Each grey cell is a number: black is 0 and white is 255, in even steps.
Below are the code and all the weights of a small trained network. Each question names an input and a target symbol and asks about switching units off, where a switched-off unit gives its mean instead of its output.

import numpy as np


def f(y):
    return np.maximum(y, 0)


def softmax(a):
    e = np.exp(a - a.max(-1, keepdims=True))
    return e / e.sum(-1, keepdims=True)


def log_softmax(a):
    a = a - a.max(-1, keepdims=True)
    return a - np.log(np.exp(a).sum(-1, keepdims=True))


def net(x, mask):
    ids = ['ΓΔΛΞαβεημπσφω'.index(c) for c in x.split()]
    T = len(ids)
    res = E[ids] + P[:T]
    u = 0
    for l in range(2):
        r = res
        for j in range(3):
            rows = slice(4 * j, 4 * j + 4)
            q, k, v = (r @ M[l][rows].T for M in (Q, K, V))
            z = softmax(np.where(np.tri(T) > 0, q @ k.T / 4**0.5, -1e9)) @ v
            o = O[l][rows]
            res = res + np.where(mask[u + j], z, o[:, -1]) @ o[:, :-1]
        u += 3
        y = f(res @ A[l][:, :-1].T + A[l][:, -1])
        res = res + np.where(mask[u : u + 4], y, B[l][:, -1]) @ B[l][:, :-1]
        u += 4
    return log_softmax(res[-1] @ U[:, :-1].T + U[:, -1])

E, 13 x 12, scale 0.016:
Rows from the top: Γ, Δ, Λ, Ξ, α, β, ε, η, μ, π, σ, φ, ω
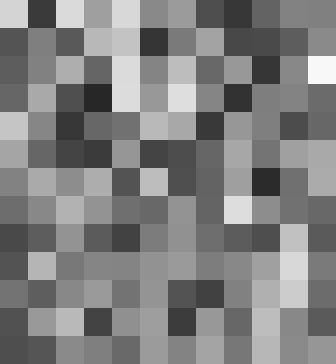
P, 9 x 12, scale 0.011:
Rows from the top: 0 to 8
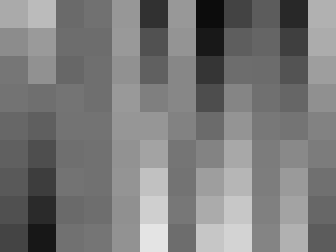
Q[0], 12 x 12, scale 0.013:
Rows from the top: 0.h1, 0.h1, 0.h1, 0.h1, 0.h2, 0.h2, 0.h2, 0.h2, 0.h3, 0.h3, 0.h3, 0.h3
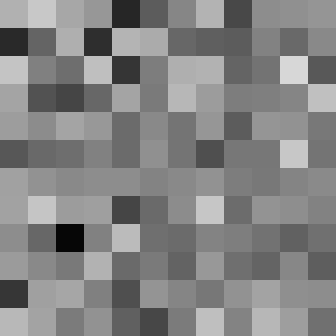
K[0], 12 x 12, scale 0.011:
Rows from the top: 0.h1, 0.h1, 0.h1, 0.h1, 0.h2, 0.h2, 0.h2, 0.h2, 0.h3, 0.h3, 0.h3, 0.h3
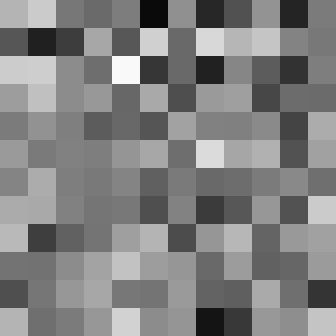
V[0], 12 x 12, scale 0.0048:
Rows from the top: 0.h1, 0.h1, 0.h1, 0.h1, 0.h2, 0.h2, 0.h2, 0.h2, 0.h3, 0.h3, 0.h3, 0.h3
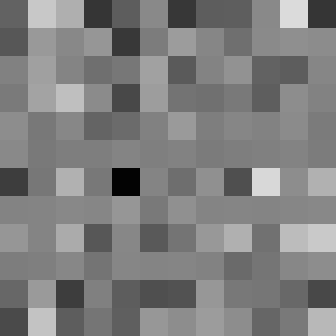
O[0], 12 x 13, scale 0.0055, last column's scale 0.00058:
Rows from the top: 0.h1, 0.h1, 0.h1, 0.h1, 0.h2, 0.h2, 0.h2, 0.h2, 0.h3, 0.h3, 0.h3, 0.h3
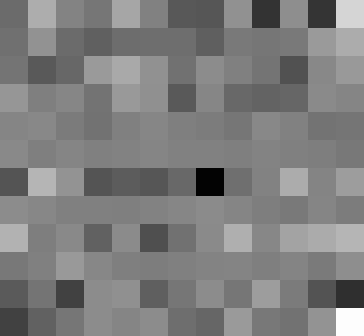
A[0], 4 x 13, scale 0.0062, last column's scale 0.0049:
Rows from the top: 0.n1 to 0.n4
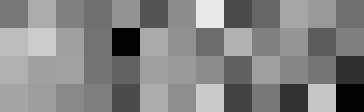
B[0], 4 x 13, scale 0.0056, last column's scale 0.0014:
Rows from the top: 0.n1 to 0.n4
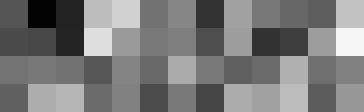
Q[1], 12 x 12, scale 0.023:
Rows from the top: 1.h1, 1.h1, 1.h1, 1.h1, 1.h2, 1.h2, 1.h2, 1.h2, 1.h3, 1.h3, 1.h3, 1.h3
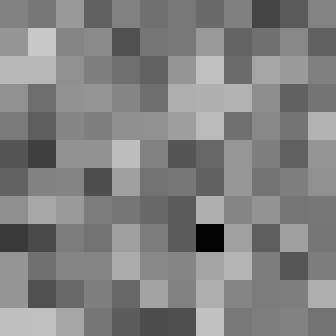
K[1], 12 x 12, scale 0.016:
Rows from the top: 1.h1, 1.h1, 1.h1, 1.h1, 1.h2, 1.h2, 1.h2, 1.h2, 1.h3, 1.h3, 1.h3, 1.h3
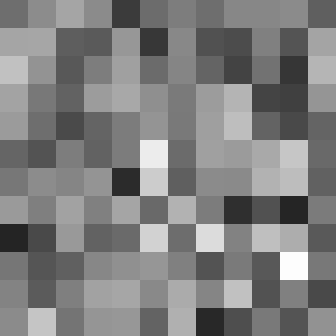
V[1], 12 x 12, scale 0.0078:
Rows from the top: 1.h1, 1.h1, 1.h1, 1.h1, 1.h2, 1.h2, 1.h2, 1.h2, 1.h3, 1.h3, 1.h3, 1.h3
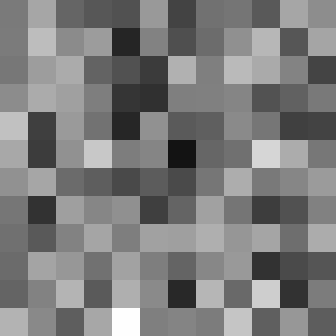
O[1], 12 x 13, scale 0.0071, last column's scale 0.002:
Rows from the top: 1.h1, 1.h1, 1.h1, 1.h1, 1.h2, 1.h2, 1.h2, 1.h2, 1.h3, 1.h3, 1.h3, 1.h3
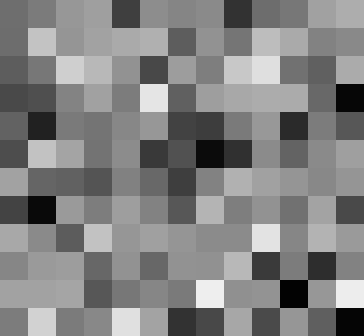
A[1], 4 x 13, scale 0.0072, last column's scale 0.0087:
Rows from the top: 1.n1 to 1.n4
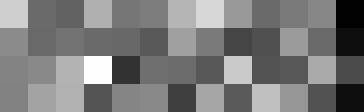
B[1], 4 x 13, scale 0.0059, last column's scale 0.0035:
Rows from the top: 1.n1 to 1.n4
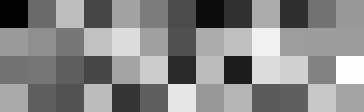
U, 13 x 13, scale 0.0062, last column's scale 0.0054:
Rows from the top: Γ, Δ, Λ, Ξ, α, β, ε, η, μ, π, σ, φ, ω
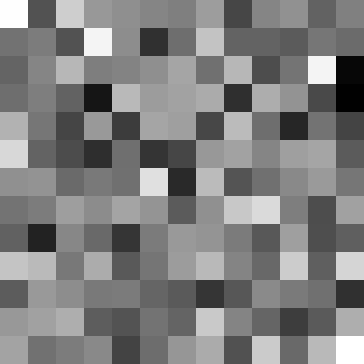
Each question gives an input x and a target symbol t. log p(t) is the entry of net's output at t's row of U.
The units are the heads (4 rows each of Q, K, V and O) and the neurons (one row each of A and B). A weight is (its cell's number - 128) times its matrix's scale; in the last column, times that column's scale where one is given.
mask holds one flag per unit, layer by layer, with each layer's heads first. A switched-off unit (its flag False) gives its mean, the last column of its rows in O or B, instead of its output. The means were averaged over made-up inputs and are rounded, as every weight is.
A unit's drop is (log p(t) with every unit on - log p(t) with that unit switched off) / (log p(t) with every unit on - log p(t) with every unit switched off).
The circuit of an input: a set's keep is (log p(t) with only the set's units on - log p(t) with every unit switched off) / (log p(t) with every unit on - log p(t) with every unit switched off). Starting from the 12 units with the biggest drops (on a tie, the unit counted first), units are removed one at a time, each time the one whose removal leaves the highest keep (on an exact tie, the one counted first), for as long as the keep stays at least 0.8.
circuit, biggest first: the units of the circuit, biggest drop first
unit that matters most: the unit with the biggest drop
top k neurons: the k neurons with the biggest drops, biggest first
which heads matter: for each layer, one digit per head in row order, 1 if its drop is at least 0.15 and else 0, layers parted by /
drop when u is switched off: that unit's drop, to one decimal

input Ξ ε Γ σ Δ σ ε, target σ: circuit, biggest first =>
(1.h2)
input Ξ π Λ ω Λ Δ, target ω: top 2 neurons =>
(0.n1, 0.n2)
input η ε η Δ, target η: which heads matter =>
000 / 101
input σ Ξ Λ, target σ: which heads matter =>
000 / 011
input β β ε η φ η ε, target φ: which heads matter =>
100 / 001
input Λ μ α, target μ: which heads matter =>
000 / 111
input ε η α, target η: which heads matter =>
000 / 100
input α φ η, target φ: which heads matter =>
100 / 001
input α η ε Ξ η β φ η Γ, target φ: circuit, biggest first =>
(1.h3, 0.h1)
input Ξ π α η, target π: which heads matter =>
000 / 011
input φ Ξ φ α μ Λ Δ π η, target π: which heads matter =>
000 / 010
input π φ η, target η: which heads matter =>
000 / 100
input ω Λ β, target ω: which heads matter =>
100 / 001
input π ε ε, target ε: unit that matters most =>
1.n3
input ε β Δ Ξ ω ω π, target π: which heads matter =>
010 / 010
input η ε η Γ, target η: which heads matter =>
000 / 101
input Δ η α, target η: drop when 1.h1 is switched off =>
0.9
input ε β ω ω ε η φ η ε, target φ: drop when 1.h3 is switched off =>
1.3
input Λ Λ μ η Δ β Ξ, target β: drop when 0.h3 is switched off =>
0.1
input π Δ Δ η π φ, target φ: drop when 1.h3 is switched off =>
0.6
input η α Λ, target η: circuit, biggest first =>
(1.h1)
